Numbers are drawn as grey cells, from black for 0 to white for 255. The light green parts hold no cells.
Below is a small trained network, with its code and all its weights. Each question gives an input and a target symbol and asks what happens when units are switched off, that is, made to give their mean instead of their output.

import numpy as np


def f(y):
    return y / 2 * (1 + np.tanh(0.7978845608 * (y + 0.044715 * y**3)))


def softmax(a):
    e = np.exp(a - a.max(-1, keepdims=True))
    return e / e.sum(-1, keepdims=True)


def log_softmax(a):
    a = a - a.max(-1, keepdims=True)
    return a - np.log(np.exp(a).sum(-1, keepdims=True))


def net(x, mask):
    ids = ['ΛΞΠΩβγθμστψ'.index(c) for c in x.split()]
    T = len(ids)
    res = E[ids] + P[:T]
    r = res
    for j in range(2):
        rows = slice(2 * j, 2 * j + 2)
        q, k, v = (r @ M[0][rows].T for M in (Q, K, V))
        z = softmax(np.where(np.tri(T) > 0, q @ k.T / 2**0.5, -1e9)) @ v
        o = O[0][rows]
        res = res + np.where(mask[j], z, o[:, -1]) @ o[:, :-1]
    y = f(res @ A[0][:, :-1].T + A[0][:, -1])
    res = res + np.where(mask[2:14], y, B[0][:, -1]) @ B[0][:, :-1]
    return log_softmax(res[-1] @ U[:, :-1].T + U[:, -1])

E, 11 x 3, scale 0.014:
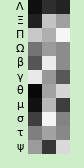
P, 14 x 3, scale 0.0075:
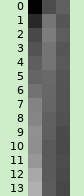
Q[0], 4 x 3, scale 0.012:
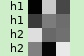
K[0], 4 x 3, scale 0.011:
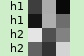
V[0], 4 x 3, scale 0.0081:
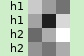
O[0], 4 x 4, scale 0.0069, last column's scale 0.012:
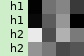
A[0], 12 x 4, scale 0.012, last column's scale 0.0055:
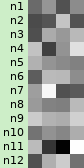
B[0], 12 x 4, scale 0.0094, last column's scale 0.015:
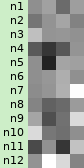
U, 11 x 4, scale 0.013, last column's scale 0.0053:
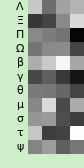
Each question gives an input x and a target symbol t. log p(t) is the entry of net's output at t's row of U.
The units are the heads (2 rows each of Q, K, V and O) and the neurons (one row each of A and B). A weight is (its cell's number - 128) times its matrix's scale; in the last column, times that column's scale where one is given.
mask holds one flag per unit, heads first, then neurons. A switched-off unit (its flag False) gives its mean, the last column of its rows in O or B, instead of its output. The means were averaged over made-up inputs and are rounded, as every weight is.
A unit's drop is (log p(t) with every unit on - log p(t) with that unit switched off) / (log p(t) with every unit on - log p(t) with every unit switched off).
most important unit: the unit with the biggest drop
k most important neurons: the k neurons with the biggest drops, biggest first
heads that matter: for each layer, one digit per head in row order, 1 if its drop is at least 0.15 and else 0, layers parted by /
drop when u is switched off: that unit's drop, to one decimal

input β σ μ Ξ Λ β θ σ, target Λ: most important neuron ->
n9
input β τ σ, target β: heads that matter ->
00
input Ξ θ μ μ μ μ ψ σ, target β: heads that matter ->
01
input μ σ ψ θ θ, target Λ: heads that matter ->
11
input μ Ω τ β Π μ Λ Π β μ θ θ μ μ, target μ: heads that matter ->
01
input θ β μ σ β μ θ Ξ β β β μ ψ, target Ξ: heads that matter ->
10
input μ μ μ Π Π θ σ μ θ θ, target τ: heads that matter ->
11
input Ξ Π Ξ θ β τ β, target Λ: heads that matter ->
01
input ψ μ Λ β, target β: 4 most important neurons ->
n7, n11, n4, n6
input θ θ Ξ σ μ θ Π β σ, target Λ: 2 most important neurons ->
n9, n5
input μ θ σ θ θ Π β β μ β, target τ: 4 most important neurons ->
n9, n12, n5, n8
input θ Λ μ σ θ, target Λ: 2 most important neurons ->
n11, n12
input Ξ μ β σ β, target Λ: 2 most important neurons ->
n9, n5
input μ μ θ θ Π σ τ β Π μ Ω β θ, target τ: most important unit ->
h2
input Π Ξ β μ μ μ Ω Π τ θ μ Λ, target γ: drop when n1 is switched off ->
0.0
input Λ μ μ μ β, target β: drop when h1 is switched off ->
-0.1
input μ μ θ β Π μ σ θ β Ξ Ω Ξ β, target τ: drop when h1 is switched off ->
0.3
